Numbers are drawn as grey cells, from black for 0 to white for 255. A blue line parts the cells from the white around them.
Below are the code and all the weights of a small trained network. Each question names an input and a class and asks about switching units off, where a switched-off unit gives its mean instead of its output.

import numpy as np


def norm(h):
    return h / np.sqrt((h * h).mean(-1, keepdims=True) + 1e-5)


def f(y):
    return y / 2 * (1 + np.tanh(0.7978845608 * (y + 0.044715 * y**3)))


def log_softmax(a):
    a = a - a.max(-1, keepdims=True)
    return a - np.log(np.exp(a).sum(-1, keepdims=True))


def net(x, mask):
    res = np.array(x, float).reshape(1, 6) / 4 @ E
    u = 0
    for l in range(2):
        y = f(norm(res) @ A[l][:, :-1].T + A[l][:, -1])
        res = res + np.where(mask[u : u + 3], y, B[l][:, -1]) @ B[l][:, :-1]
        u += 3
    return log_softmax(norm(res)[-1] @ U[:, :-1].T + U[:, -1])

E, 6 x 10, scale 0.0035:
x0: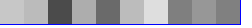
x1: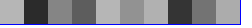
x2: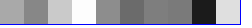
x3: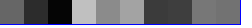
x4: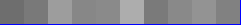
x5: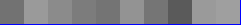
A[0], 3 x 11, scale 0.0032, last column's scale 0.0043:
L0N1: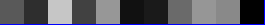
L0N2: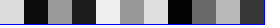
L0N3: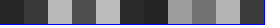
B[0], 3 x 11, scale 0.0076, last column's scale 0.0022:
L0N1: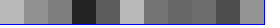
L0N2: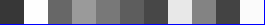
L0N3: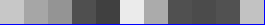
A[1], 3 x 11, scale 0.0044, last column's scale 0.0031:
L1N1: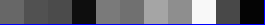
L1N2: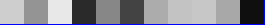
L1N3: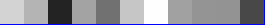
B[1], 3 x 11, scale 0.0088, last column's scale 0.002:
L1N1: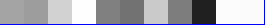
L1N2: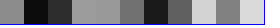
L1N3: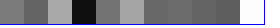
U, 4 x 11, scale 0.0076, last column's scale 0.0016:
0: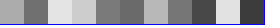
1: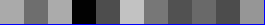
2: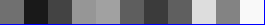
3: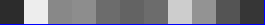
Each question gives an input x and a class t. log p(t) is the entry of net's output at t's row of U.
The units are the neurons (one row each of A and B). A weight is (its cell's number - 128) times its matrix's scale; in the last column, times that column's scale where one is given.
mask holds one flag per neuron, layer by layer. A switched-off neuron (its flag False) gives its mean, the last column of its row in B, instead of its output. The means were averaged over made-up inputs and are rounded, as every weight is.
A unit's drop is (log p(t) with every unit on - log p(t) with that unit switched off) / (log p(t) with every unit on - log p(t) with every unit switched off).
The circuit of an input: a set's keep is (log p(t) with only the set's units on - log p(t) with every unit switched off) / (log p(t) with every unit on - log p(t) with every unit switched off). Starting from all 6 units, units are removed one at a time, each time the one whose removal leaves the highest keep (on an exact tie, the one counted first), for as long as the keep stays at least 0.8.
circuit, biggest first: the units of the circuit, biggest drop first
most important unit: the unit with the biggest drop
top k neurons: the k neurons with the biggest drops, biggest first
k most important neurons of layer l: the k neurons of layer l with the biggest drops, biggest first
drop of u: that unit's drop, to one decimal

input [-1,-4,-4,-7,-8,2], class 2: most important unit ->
L1N2
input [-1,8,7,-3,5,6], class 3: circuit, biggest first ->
[L0N2 L1N1]
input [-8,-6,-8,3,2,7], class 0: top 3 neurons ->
[L1N1 L0N2 L1N3]
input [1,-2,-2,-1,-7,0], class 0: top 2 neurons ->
[L0N2 L1N1]
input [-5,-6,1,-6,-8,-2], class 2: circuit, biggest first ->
[L1N2 L0N2]
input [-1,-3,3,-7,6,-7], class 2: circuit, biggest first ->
[L1N2 L0N2]
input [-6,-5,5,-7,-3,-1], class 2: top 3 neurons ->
[L1N2 L0N2 L1N1]
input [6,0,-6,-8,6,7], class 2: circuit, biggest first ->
[L1N2 L0N3]
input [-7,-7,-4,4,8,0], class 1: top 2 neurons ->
[L0N3 L0N2]
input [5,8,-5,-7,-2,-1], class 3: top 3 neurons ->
[L0N2 L0N3 L1N1]
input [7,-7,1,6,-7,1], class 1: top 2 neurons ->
[L1N3 L0N2]
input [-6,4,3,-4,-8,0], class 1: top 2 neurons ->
[L0N3 L1N1]
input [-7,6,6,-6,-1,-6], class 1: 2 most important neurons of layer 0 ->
[L0N3 L0N1]
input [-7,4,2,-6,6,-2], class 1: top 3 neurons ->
[L0N3 L0N1 L1N1]
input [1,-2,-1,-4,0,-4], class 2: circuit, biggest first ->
[L1N2]
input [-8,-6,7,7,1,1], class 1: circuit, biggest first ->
[L0N3 L1N1]
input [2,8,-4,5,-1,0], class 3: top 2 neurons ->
[L0N2 L1N2]
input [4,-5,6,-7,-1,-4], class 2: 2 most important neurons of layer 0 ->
[L0N3 L0N2]
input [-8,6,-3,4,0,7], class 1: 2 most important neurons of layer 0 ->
[L0N3 L0N1]
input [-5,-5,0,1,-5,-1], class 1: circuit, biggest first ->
[L0N3]
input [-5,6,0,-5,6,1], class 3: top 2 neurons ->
[L0N2 L1N3]
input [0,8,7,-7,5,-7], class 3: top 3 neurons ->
[L0N2 L1N1 L0N3]
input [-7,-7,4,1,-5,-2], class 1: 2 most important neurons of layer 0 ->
[L0N3 L0N2]
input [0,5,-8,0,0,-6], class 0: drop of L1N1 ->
0.9
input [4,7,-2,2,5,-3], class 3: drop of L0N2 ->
1.0
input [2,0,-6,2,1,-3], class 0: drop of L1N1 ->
0.7
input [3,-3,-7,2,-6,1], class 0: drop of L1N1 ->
0.9
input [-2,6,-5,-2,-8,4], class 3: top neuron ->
[L0N2]
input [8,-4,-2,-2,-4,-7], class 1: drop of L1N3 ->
0.6
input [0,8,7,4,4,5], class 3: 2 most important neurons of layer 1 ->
[L1N1 L1N2]
